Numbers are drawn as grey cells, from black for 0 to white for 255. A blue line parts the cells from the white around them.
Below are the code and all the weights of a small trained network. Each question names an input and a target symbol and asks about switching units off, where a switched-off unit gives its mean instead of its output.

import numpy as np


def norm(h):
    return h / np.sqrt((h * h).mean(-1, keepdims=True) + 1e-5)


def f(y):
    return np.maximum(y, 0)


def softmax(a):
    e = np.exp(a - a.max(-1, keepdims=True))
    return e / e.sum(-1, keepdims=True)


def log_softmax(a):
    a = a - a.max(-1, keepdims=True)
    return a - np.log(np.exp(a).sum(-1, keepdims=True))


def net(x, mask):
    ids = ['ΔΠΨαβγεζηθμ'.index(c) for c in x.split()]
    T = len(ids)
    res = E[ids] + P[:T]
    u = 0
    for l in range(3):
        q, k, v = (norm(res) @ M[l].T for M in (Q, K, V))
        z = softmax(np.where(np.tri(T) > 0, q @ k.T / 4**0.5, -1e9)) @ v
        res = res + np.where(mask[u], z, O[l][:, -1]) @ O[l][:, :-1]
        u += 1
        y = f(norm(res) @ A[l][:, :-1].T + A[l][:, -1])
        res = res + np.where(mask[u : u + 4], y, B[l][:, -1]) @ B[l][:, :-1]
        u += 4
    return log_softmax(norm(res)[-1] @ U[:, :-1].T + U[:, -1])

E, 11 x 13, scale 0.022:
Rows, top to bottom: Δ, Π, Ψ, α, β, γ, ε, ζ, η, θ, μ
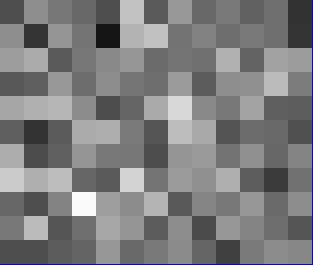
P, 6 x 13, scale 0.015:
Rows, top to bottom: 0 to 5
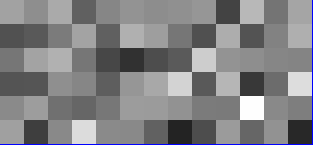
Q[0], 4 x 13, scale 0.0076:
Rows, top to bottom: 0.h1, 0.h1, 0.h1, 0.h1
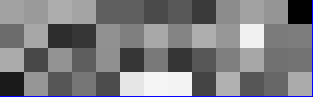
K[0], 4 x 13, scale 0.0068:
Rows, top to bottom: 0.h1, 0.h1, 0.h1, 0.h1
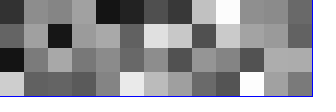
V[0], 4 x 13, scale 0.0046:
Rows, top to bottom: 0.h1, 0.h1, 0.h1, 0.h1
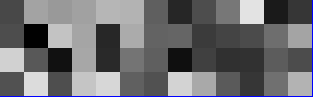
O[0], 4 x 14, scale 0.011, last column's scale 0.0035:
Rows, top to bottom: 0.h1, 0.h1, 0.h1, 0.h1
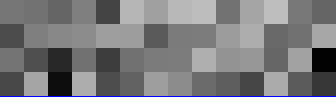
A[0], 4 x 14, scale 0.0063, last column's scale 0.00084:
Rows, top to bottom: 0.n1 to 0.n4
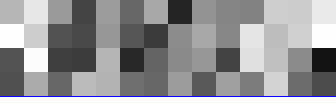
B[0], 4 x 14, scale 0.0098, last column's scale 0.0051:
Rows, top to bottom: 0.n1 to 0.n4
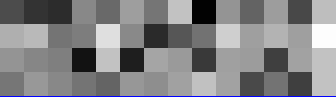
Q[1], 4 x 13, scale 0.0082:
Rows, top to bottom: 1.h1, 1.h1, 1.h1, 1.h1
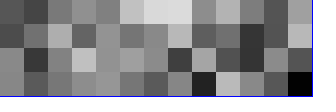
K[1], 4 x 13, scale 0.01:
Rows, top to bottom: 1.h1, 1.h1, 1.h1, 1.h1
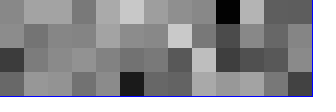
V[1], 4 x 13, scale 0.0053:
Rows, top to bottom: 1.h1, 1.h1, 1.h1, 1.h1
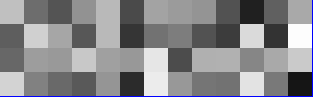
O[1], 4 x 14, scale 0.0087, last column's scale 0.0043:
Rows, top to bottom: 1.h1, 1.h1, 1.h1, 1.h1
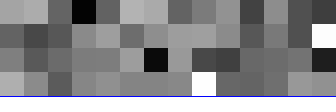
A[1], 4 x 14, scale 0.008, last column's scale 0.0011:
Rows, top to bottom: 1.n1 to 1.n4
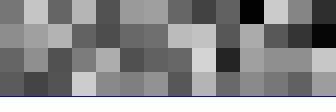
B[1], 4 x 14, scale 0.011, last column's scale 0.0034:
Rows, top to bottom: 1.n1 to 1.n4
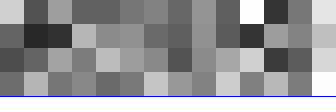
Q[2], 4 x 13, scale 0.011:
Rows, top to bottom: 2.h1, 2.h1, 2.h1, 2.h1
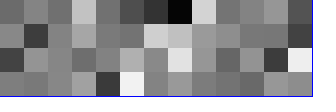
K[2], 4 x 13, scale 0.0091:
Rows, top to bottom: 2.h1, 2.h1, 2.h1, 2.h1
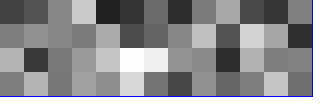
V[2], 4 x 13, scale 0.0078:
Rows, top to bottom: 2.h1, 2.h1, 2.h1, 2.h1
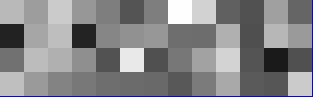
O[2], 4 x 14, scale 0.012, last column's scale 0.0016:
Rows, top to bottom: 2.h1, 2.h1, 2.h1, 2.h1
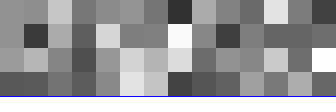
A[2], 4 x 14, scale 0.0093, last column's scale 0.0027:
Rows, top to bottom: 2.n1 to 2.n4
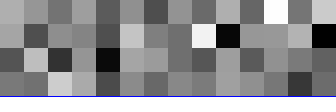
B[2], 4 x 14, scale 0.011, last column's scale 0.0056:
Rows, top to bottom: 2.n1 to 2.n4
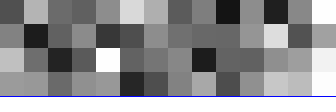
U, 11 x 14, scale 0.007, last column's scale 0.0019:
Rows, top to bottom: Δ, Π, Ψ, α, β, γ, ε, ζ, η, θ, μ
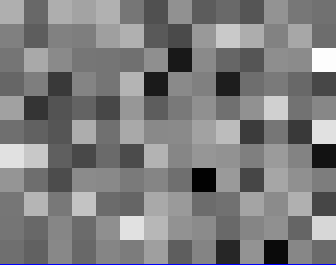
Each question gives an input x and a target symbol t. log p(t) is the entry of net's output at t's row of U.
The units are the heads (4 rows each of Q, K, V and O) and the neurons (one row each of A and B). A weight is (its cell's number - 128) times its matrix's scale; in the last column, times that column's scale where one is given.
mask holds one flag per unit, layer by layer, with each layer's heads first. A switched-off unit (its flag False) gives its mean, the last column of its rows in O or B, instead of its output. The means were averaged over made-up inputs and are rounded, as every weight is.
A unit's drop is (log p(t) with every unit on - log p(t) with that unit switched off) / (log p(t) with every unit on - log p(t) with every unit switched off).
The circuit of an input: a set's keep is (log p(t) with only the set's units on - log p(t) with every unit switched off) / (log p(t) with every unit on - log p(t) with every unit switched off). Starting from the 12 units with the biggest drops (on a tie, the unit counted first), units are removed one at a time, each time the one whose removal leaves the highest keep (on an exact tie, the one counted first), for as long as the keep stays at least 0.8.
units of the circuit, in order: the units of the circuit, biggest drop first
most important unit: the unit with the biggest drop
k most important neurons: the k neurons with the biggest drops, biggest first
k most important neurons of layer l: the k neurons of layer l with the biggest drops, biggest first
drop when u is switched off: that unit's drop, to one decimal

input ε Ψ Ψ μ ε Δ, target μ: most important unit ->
1.n1
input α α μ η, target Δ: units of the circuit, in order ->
0.h1; 2.h1
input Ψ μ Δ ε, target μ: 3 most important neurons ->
1.n1; 0.n1; 0.n2
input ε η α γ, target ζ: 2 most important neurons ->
2.n3; 0.n2
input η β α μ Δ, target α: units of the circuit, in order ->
2.h1; 1.n2; 2.n1; 0.h1
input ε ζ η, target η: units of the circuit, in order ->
1.n4; 1.h1; 0.h1; 0.n2
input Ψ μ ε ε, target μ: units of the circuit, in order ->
2.h1; 0.h1; 1.n1; 0.n2
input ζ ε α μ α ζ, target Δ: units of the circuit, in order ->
2.h1; 2.n4
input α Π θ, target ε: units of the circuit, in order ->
0.h1; 1.h1
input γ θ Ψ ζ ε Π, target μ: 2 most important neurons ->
0.n1; 1.n1
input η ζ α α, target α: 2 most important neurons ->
2.n1; 1.n4
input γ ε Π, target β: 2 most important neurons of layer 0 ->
0.n2; 0.n3
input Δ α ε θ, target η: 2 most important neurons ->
1.n2; 2.n1
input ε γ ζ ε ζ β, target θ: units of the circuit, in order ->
2.h1
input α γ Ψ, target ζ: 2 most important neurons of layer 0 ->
0.n1; 0.n2
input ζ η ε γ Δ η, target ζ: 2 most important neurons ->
2.n3; 1.n4
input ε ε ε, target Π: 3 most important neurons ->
0.n2; 1.n3; 1.n4
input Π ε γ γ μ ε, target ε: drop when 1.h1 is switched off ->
0.3
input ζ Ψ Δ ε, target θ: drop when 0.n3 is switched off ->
0.0
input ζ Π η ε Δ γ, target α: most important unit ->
1.h1
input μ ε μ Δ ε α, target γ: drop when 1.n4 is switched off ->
0.1
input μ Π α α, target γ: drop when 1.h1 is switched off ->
0.4
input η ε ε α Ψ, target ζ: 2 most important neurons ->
0.n1; 0.n3
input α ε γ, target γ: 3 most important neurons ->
1.n2; 1.n3; 0.n3
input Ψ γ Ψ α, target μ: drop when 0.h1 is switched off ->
0.2
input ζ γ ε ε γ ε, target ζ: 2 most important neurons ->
2.n3; 0.n2
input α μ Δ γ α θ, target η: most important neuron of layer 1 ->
1.n2
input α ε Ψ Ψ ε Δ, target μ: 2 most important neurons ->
1.n1; 0.n1
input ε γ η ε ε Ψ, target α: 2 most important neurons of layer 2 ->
2.n1; 2.n4
